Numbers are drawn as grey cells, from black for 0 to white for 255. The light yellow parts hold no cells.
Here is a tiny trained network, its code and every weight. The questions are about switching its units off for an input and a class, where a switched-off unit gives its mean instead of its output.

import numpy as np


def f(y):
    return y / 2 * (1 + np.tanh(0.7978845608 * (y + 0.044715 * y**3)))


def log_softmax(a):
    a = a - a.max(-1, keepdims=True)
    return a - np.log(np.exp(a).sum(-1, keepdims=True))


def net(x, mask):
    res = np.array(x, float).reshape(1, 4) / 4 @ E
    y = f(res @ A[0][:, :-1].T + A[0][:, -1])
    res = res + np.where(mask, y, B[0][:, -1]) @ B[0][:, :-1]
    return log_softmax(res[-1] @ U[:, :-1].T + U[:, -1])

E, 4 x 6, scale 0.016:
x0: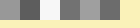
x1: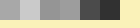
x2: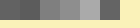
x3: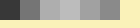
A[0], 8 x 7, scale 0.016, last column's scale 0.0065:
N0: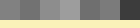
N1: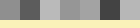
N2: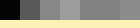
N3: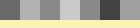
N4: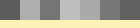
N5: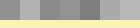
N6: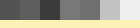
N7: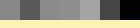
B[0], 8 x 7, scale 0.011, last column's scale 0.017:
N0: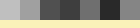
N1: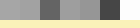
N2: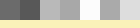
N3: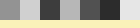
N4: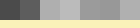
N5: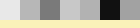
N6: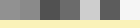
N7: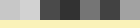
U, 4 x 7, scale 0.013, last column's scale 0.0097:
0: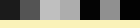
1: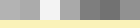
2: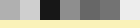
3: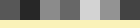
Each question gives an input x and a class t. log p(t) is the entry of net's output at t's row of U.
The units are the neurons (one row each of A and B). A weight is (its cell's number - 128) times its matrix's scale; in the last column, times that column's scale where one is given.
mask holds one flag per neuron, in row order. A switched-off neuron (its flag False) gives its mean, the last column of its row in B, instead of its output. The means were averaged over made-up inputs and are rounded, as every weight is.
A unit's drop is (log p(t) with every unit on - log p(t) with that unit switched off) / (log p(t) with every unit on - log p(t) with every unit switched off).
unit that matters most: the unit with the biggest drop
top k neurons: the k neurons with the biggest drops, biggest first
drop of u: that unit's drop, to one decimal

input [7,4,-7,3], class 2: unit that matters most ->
N2
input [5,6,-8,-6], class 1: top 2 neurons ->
(N3, N6)
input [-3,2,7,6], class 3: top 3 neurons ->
(N2, N4, N5)
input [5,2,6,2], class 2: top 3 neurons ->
(N7, N1, N3)
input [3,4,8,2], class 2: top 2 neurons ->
(N3, N7)
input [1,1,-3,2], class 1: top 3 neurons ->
(N6, N3, N7)
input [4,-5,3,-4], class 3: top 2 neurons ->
(N3, N5)
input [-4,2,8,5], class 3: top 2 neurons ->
(N2, N4)
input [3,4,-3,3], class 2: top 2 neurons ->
(N2, N3)
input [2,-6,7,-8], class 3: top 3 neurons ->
(N3, N1, N5)
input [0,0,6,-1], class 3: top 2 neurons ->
(N3, N5)
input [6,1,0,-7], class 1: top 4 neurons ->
(N3, N6, N7, N0)
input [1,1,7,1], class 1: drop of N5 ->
0.0
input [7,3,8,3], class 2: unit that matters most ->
N7
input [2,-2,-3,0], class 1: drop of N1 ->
0.2
